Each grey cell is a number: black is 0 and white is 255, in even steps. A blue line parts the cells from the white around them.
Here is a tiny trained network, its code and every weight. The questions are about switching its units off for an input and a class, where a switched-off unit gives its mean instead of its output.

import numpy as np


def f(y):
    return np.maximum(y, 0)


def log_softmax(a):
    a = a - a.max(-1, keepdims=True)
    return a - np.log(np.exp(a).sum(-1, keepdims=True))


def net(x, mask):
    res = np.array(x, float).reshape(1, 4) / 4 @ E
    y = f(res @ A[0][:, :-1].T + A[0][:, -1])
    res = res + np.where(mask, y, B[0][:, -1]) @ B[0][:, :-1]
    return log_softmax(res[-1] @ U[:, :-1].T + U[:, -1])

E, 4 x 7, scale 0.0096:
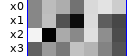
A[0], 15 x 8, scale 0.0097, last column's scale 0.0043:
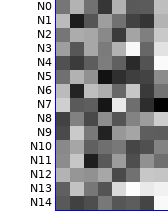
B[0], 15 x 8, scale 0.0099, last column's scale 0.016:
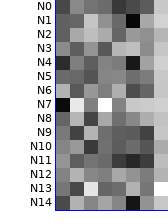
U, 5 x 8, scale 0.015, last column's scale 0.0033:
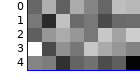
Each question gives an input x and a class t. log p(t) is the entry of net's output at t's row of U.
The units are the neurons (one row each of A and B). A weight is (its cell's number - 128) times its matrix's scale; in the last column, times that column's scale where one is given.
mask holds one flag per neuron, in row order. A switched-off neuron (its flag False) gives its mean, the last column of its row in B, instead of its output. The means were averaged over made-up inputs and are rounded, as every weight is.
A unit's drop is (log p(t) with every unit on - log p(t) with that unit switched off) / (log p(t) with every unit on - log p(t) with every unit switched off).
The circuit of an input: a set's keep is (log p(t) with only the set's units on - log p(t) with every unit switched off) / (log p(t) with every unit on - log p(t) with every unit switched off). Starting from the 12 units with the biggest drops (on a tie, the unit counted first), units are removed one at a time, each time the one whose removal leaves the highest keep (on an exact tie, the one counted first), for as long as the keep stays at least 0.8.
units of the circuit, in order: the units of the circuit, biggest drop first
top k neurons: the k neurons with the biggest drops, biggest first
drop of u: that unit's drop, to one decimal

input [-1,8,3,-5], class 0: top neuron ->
[N7]
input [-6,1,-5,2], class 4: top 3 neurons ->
[N7 N10 N11]
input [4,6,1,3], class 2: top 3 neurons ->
[N7 N1 N6]
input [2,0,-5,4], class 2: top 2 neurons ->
[N1 N6]
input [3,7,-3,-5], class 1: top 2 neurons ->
[N13 N9]
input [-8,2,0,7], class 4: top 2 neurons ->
[N7 N10]
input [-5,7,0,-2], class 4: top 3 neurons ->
[N11 N10 N0]
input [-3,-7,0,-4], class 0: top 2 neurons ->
[N13 N9]
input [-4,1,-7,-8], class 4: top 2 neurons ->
[N7 N11]
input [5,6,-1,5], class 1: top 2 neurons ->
[N9 N11]
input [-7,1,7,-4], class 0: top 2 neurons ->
[N7 N13]
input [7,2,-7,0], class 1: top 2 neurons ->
[N9 N7]
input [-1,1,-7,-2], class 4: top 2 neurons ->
[N7 N11]
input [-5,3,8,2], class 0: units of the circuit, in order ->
[N7]
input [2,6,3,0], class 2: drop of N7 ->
1.3
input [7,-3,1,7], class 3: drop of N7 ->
0.3
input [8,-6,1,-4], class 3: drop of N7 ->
0.3
